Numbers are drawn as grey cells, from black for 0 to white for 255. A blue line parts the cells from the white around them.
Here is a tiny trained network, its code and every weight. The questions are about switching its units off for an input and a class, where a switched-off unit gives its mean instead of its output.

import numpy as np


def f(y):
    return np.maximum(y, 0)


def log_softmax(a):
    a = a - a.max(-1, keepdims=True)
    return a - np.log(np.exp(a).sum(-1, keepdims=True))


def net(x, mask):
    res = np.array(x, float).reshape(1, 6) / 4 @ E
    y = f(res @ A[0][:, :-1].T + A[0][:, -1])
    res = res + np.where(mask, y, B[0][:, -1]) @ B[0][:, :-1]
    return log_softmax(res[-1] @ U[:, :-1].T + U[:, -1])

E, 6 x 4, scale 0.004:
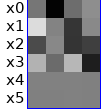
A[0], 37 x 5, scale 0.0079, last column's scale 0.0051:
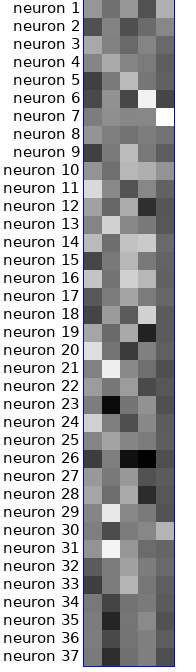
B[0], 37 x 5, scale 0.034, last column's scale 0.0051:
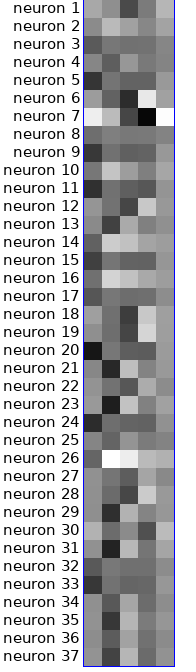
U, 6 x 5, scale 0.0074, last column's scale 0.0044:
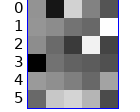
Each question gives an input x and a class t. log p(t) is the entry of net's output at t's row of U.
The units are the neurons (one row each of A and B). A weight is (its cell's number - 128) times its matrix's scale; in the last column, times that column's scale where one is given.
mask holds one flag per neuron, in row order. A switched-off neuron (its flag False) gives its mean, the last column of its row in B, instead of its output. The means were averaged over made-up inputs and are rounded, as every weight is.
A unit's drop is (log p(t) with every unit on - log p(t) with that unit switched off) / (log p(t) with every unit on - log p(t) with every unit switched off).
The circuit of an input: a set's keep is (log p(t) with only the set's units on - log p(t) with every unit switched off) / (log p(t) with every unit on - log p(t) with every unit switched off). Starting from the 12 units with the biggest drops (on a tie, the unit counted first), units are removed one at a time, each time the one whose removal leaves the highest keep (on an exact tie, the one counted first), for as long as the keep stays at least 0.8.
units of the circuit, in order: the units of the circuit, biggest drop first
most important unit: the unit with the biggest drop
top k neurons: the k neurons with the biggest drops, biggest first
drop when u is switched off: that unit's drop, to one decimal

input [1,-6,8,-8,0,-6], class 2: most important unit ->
neuron 6
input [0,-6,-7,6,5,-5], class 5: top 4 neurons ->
neuron 16; neuron 14; neuron 10; neuron 6
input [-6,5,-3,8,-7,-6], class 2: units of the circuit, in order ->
neuron 19; neuron 28
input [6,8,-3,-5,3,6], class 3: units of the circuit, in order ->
neuron 20; neuron 24
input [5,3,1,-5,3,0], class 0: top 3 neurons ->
neuron 23; neuron 1; neuron 35
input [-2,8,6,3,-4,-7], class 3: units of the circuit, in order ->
neuron 20; neuron 11
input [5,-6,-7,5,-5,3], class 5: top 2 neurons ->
neuron 16; neuron 14
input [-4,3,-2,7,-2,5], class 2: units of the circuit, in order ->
neuron 19; neuron 28; neuron 12
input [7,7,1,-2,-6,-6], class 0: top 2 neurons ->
neuron 23; neuron 35
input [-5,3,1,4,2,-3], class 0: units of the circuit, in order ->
neuron 31; neuron 21
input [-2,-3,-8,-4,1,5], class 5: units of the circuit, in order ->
neuron 14; neuron 16
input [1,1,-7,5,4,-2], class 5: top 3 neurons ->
neuron 16; neuron 14; neuron 10
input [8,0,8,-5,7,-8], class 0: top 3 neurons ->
neuron 23; neuron 35; neuron 37
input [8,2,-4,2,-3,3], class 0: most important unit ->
neuron 23
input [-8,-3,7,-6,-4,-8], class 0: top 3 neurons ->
neuron 21; neuron 31; neuron 29
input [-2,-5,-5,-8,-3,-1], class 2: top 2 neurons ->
neuron 6; neuron 18
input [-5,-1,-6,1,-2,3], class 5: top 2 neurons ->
neuron 16; neuron 14
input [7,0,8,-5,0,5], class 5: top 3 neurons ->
neuron 26; neuron 2; neuron 31
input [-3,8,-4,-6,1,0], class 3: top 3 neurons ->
neuron 20; neuron 11; neuron 24
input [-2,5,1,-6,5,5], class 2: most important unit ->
neuron 6
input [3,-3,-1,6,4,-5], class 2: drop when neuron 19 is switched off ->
0.3
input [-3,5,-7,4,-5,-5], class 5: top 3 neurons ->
neuron 16; neuron 14; neuron 10
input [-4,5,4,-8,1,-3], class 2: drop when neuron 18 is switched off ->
0.3
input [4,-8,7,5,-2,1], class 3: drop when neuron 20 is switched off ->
-0.1
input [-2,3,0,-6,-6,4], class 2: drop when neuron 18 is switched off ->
0.4
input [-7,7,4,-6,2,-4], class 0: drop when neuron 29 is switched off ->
0.3
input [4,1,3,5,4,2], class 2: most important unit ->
neuron 19
